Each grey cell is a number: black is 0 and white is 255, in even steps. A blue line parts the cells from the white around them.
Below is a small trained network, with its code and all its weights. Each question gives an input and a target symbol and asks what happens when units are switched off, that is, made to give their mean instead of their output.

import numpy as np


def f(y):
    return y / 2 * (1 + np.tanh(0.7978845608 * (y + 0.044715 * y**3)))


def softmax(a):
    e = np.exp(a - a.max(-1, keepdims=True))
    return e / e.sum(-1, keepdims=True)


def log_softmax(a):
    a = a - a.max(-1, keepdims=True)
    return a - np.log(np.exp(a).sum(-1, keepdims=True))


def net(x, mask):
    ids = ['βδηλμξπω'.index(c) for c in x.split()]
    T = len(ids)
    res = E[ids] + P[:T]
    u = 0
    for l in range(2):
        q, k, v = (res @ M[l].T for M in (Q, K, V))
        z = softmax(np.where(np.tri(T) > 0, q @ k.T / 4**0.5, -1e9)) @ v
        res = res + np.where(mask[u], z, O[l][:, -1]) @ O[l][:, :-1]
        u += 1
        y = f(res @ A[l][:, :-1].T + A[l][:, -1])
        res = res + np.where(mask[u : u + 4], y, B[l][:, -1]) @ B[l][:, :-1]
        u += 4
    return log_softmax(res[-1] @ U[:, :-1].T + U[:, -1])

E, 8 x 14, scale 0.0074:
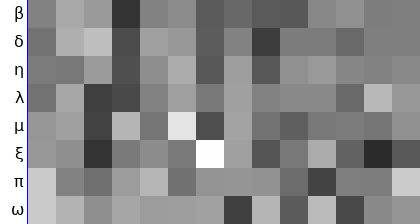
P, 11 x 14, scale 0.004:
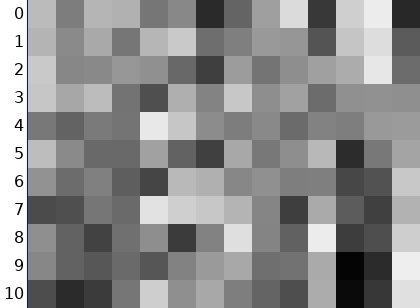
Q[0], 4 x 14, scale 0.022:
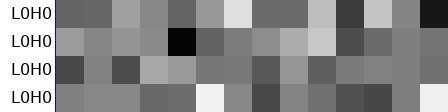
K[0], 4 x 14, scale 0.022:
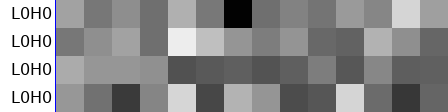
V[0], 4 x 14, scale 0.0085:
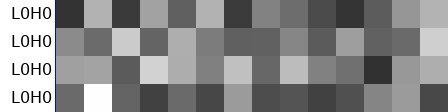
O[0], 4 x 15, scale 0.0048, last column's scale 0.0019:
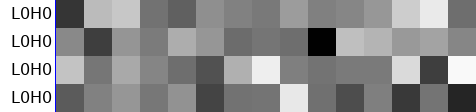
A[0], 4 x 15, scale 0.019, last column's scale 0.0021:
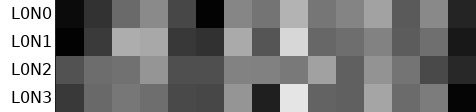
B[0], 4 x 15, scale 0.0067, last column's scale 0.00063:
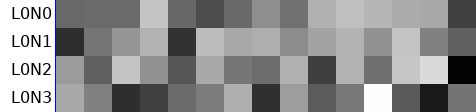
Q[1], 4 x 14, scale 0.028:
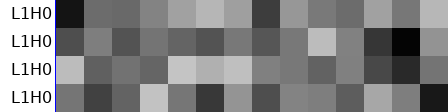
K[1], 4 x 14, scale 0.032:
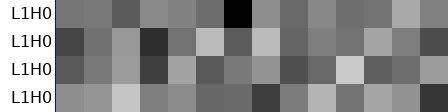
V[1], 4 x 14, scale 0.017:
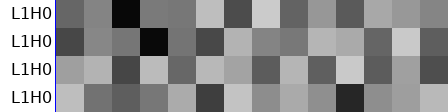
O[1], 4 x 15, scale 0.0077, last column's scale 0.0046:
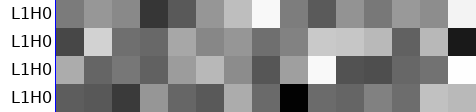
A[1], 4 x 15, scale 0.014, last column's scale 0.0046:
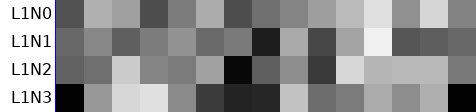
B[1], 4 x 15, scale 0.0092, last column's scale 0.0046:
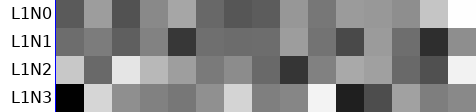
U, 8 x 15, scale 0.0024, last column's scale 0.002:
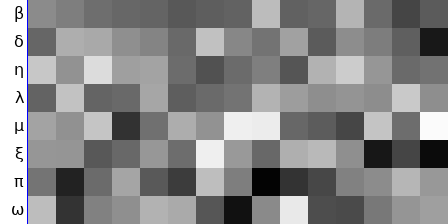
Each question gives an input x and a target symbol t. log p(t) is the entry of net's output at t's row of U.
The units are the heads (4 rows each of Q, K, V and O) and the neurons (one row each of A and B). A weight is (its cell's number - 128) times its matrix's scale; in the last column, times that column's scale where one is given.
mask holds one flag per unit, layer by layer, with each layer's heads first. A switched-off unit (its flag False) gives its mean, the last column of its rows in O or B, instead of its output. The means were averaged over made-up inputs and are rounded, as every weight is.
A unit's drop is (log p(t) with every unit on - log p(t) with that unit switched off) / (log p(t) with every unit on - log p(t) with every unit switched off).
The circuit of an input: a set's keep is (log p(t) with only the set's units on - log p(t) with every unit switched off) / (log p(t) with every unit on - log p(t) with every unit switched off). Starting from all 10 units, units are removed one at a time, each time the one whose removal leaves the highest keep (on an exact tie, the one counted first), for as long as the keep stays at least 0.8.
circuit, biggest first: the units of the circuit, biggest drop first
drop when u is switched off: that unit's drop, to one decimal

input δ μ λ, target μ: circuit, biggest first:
[L1H0]
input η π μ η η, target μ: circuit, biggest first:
[L1H0, L0H0]
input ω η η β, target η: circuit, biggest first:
[L0H0, L1H0, L1N2]
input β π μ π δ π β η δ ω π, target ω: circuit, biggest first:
[L0H0, L1H0]
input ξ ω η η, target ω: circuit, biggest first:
[L1H0, L0N2, L0H0]
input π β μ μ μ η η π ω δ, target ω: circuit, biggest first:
[L0H0, L1H0]
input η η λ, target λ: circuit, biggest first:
[L1H0, L1N0]
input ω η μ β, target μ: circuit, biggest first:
[L0H0, L1H0]
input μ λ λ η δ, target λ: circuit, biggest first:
[L1H0, L1N0, L0H0]
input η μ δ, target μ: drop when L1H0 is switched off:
0.9
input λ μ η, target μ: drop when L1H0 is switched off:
0.8
